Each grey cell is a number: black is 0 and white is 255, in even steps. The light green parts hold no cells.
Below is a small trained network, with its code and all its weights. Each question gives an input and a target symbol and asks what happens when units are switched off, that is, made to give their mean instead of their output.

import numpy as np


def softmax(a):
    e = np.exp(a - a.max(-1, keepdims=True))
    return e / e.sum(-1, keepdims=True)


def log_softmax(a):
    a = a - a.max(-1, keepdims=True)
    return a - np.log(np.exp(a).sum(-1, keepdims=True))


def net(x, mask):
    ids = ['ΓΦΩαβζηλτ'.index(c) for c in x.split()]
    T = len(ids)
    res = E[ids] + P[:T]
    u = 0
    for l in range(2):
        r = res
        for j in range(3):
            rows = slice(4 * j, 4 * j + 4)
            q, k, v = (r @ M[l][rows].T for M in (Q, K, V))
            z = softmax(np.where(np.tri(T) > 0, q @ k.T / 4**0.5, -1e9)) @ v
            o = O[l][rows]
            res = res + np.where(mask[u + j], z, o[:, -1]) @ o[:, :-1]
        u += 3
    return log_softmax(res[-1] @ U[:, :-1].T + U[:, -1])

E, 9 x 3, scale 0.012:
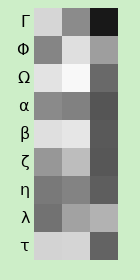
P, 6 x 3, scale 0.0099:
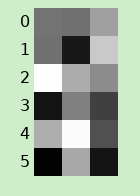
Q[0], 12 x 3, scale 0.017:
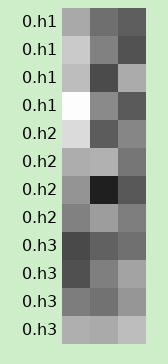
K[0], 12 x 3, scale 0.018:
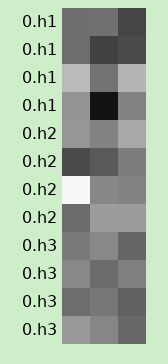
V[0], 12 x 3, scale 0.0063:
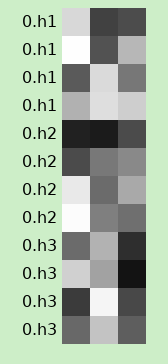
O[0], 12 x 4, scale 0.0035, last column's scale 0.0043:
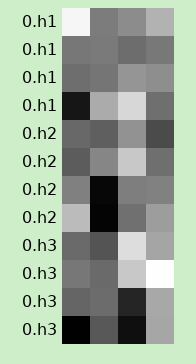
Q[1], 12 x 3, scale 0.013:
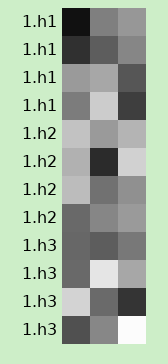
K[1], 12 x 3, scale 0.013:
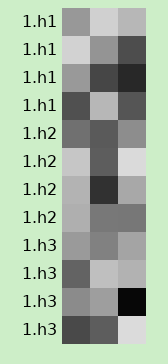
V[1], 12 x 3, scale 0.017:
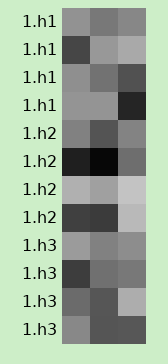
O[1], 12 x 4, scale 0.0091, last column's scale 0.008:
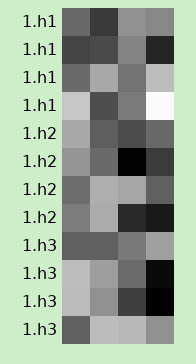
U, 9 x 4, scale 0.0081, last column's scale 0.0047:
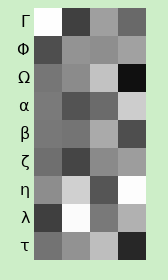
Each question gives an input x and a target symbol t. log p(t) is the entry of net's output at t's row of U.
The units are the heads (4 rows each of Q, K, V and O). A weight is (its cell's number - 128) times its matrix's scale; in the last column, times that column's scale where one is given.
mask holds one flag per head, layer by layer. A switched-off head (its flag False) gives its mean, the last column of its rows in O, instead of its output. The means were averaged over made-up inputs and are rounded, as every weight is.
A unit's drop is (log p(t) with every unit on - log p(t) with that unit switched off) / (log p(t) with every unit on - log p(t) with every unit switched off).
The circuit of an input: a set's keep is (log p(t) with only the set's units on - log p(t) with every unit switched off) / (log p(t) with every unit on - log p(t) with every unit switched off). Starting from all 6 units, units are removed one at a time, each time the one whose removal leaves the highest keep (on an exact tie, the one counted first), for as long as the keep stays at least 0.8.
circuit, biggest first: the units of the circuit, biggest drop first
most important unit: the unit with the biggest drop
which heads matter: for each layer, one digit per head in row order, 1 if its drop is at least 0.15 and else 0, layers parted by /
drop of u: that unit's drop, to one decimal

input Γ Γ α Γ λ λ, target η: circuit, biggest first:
(1.h3; 0.h1; 1.h2)
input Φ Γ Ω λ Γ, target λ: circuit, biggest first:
(1.h2; 0.h2; 1.h1)
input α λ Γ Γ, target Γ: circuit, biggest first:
(1.h1; 0.h2)
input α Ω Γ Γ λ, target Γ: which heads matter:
010 / 111
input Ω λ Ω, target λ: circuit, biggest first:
(1.h1; 1.h2)
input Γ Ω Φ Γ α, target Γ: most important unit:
1.h1
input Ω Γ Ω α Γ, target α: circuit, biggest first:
(1.h2; 1.h3; 0.h1)
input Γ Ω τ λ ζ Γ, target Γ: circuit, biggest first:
(1.h1; 1.h2)
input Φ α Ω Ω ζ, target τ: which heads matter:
000 / 010
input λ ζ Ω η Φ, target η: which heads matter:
110 / 010
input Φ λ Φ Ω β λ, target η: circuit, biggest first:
(1.h3; 0.h1)
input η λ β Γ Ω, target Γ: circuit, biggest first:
(1.h1; 1.h2)
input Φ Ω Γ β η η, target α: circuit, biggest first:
(1.h2; 0.h3)
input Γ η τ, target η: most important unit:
1.h2
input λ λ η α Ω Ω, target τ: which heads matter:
010 / 010
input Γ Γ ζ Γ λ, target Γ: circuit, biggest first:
(1.h1; 0.h1)
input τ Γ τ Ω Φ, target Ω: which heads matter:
000 / 010
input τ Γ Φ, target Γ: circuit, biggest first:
(0.h1; 0.h2; 1.h2)
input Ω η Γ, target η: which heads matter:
010 / 010
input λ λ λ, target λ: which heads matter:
000 / 110
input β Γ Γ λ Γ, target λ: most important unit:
1.h2
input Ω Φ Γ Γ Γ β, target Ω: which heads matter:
000 / 011
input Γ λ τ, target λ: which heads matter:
000 / 110
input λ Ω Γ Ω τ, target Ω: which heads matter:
000 / 010
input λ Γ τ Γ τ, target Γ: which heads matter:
000 / 110
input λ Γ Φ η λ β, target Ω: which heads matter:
010 / 010
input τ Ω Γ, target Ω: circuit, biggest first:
(1.h2)
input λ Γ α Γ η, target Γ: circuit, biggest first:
(1.h1; 0.h1)
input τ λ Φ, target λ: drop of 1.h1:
0.5
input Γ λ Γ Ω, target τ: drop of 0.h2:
0.0
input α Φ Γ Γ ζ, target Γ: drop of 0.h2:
0.1
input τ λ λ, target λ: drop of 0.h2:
0.0
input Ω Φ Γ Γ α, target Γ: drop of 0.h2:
0.1
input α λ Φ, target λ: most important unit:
1.h1
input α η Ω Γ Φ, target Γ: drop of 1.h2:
0.3
